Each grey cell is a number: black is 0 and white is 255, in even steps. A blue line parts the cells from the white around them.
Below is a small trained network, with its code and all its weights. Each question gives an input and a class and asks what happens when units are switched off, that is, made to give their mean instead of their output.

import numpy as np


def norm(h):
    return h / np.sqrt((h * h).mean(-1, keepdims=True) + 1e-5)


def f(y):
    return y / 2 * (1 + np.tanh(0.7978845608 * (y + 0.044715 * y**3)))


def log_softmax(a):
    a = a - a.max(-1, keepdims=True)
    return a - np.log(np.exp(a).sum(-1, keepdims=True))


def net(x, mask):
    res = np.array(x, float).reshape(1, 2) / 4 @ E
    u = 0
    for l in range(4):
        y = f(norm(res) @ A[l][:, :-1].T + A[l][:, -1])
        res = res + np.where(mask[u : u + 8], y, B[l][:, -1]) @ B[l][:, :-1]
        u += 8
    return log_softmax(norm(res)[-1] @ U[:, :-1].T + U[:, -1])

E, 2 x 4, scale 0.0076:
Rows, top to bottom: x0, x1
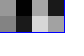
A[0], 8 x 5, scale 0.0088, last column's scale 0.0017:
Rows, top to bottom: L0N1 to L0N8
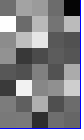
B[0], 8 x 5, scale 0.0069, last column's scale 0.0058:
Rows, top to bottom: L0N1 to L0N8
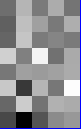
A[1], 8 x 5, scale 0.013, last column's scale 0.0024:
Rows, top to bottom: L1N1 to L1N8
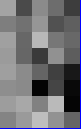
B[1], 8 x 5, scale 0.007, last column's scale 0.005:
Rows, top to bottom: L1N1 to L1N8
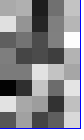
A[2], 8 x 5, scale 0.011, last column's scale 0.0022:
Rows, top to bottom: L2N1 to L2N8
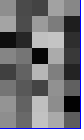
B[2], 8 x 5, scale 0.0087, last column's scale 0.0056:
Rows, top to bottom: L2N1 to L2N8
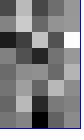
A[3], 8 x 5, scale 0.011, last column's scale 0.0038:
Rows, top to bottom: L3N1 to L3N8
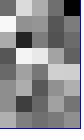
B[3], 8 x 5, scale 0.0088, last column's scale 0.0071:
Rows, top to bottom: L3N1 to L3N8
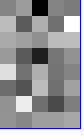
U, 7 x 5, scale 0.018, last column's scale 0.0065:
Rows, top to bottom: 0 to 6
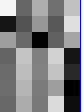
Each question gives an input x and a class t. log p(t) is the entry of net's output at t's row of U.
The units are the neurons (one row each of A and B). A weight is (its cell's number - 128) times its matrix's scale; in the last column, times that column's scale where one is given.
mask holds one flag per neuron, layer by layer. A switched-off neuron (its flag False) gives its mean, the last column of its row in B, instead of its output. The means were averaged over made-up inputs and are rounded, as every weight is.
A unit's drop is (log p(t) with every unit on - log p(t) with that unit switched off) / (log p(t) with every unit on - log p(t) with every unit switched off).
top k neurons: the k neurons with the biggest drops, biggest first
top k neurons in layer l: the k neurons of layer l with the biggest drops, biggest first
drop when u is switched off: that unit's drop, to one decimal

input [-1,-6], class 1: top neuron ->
[L1N6]
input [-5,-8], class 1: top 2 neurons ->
[L1N6, L0N4]
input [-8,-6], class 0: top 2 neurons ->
[L2N3, L0N6]
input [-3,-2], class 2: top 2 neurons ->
[L0N6, L0N7]
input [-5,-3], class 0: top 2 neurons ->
[L1N7, L0N6]
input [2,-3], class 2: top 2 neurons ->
[L0N8, L0N4]
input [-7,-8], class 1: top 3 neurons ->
[L1N6, L0N4, L0N2]
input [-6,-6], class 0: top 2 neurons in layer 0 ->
[L0N6, L0N2]
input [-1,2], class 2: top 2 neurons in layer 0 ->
[L0N8, L0N4]
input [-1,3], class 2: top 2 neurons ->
[L0N8, L1N6]
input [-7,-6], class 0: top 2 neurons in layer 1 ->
[L1N7, L1N3]
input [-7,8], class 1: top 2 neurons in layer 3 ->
[L3N2, L3N3]
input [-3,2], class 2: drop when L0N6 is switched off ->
1.0
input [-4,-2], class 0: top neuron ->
[L1N7]
